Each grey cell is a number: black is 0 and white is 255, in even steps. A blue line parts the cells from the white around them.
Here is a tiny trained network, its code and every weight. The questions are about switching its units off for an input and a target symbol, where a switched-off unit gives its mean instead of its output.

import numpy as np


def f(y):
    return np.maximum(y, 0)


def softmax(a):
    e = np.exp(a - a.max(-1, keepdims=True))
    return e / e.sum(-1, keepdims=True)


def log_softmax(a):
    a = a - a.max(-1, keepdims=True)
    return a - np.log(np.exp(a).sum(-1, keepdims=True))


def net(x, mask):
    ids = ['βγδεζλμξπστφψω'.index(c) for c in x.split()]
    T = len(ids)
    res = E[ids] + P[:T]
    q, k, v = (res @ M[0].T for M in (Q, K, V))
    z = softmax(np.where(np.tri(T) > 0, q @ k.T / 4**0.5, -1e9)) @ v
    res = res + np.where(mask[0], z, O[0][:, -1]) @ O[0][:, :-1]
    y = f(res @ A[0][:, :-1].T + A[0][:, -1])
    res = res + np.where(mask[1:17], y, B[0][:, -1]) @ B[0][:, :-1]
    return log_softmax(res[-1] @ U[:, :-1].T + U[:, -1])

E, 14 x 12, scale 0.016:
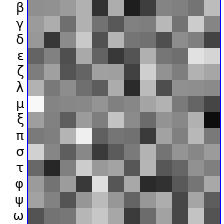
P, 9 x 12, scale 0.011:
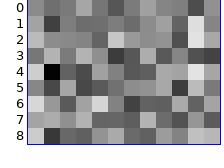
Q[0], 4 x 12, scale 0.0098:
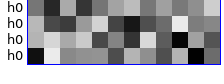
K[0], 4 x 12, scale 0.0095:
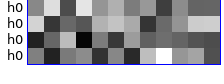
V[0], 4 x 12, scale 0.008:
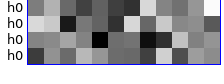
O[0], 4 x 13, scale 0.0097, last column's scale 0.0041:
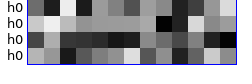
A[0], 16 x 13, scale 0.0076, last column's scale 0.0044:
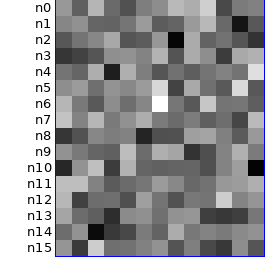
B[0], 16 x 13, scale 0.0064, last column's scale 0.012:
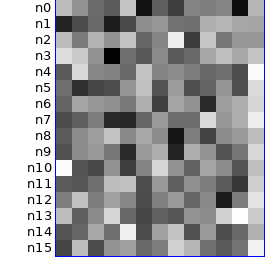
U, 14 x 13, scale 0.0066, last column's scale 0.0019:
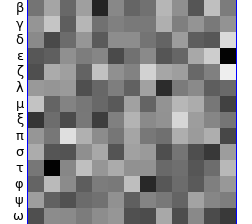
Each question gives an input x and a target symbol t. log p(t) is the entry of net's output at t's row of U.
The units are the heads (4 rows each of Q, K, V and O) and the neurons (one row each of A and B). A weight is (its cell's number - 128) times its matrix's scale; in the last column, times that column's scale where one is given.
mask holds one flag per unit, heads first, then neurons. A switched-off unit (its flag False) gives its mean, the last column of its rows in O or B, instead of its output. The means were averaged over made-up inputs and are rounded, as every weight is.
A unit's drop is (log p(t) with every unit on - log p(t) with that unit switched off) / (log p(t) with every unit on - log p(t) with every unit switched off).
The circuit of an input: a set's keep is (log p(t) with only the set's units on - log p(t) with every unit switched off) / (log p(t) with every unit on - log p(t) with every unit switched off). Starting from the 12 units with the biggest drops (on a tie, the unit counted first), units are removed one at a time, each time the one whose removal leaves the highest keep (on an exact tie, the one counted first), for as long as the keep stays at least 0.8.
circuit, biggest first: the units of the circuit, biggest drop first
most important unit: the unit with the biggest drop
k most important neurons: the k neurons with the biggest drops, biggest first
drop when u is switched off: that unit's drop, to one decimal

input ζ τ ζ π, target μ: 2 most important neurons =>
[n3 n0]
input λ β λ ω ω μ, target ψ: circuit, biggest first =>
[h0 n5 n6 n3]
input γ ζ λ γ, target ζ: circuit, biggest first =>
[h0 n15]
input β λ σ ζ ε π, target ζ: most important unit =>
n15
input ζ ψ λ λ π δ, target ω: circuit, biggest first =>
[h0 n8 n0]
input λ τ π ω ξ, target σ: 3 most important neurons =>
[n14 n12 n7]
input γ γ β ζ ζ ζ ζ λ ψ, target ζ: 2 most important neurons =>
[n15 n4]
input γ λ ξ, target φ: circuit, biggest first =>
[h0 n9]
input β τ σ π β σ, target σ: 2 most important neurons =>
[n14 n11]
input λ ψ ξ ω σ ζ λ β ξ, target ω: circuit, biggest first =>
[h0 n8]
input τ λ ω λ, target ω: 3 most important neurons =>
[n8 n0 n4]
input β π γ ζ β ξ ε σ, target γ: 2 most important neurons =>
[n6 n7]
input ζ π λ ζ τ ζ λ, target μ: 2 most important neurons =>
[n3 n0]
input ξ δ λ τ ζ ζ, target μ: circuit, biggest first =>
[h0 n3 n0]
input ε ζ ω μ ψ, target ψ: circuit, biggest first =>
[h0 n5 n3]
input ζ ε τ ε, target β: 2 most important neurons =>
[n9 n13]
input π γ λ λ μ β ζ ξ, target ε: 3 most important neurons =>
[n13 n14 n1]
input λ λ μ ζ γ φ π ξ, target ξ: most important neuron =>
[n1]
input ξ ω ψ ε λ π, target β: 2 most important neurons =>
[n15 n13]
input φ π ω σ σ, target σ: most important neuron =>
[n7]
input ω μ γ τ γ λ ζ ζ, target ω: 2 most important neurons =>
[n8 n0]
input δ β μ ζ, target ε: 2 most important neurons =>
[n13 n14]
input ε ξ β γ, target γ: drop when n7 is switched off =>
0.1
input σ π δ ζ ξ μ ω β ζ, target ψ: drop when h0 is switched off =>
1.5
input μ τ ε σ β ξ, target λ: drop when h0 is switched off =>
1.1
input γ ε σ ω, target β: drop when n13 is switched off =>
0.5
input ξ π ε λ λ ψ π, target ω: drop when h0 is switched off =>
1.3
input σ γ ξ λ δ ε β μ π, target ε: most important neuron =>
[n2]
